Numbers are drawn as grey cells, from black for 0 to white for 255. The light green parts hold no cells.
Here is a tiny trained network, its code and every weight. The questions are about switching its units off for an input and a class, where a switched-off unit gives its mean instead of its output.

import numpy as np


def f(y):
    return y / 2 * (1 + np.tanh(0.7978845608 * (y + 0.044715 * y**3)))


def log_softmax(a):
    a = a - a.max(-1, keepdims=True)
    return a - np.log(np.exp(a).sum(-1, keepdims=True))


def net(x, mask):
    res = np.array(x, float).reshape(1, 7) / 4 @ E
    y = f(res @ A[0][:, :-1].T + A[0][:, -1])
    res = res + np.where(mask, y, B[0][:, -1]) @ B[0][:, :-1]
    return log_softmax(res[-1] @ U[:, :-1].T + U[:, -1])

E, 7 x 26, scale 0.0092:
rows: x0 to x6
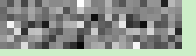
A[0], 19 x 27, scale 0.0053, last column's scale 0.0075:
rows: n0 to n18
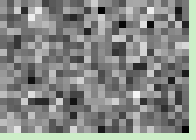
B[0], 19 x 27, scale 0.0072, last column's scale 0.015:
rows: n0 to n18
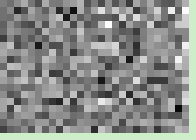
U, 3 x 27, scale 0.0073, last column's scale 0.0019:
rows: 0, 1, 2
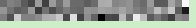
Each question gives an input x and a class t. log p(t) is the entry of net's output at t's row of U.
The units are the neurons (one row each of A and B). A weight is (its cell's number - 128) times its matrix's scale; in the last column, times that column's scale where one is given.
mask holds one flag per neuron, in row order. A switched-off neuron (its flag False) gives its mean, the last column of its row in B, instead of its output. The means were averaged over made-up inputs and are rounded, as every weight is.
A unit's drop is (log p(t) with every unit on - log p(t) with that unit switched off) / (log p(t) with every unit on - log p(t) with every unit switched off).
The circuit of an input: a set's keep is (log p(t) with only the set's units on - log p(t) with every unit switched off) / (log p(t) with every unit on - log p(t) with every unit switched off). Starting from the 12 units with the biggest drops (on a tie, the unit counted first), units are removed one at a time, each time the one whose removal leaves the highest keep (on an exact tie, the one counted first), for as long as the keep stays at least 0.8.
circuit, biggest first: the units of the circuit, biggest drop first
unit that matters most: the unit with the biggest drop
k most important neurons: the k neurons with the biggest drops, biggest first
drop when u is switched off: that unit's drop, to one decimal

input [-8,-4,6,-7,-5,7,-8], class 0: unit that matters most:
n3
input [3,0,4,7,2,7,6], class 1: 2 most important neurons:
(n3 n10)
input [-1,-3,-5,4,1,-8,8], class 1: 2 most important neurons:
(n14 n3)
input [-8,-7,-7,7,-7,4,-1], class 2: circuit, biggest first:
(n11 n1)
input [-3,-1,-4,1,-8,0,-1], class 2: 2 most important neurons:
(n1 n11)
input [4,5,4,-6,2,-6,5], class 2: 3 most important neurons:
(n2 n13 n1)
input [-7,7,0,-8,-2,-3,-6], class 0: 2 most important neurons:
(n3 n1)
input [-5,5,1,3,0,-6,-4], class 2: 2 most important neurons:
(n14 n6)
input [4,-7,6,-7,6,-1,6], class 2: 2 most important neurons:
(n13 n2)
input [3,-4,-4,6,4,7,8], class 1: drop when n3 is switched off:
0.1
